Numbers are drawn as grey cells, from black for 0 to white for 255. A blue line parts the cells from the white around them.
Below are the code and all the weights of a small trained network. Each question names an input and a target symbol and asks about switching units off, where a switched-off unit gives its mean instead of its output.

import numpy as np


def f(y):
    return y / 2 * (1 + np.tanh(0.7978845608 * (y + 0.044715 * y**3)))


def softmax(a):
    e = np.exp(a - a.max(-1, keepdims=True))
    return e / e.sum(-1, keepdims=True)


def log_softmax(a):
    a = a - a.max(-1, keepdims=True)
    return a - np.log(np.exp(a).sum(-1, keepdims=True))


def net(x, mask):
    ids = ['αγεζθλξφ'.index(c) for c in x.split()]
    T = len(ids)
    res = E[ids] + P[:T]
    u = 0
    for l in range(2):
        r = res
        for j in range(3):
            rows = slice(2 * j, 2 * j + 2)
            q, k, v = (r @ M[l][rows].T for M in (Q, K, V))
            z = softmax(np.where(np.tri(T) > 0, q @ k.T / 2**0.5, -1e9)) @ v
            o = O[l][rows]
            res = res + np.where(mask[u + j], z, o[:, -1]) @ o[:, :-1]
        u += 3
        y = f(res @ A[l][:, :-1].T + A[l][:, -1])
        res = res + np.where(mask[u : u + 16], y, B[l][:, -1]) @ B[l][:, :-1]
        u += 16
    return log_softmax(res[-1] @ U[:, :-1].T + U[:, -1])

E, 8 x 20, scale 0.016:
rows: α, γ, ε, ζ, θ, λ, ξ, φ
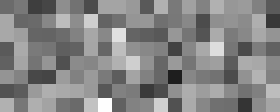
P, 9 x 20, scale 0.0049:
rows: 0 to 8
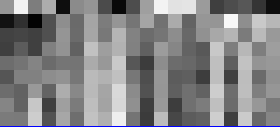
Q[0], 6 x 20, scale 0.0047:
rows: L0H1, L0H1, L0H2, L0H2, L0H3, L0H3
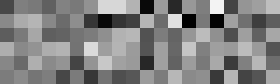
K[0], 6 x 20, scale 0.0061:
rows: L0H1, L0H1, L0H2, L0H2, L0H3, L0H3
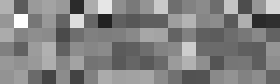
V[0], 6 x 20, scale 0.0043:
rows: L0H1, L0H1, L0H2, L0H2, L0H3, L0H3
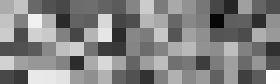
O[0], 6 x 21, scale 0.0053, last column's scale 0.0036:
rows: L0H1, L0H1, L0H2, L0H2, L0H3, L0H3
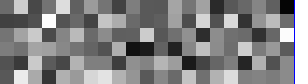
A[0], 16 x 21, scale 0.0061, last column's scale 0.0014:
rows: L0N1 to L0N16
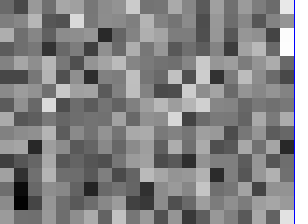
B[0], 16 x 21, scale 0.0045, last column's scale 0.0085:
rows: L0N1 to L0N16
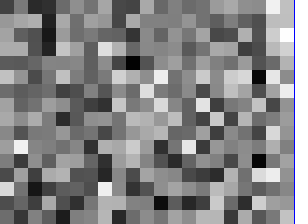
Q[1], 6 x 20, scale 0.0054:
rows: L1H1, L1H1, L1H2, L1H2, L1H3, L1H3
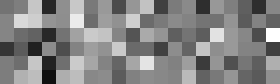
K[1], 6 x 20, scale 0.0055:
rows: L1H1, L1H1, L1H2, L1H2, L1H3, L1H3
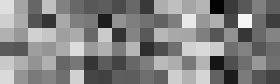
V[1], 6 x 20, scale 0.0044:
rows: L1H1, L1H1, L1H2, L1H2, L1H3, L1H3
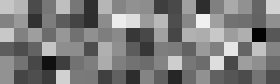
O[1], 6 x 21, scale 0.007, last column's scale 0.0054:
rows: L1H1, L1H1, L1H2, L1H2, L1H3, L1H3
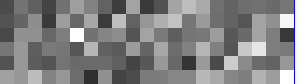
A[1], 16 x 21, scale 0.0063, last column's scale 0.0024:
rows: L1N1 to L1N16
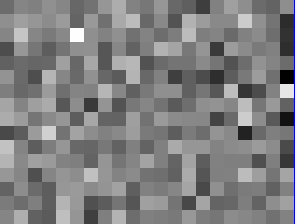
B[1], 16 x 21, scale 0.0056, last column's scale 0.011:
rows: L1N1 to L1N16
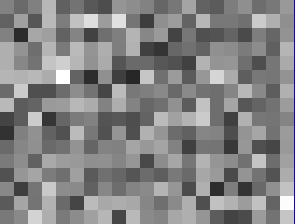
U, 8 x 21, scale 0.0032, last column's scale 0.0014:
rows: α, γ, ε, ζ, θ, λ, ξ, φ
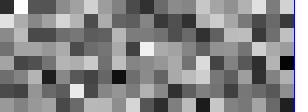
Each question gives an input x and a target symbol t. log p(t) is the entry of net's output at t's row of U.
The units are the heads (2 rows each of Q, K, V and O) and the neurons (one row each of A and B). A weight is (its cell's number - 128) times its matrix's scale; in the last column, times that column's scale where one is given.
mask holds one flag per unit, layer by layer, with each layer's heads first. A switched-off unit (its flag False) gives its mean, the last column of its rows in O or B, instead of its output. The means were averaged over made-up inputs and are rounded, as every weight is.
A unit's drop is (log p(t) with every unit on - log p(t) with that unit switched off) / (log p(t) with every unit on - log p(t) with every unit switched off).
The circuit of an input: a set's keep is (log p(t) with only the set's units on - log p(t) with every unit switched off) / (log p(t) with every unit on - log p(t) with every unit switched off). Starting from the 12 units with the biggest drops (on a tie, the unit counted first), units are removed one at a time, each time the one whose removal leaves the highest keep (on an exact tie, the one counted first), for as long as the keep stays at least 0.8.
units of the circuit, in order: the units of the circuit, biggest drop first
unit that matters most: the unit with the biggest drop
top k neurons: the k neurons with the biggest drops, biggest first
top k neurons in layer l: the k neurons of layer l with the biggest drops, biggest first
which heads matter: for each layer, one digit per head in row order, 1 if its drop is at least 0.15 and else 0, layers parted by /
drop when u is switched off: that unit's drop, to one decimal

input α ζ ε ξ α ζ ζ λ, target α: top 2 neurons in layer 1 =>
[L1N15; L1N4]
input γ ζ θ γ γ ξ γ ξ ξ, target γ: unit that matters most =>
L0H1
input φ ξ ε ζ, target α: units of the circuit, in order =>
[L0H1; L1H2; L0H3]
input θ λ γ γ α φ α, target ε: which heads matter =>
101 / 001
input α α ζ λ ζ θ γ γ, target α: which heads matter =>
111 / 111
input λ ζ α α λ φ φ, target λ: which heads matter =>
011 / 111
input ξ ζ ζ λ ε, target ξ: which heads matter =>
101 / 010
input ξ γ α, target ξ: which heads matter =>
101 / 010
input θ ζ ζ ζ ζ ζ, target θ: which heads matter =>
100 / 101
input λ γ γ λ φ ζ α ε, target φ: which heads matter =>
111 / 011
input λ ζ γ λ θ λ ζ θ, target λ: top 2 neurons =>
[L0N11; L0N13]
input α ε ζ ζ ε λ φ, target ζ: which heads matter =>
101 / 010
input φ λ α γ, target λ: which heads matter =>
110 / 010
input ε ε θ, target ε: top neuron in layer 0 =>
[L0N9]
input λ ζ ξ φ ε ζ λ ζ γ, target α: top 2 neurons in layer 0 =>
[L0N3; L0N4]
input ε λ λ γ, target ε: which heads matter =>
100 / 011
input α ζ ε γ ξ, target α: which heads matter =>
011 / 101
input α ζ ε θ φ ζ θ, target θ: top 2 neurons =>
[L0N6; L0N13]
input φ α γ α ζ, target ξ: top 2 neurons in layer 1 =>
[L1N10; L1N15]
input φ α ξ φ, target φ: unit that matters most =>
L0H2
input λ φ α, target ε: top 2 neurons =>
[L0N14; L0N15]
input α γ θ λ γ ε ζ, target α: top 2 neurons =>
[L0N14; L1N15]
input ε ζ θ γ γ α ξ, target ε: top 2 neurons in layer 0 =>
[L0N9; L0N7]
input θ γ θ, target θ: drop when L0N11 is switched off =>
0.2
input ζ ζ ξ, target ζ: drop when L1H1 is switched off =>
0.6
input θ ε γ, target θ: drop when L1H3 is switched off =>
0.3
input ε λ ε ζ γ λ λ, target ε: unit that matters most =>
L1H3
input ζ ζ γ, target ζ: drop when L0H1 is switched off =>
0.2
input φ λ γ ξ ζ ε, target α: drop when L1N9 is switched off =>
0.0
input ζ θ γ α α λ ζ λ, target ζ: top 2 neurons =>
[L1N15; L0N8]
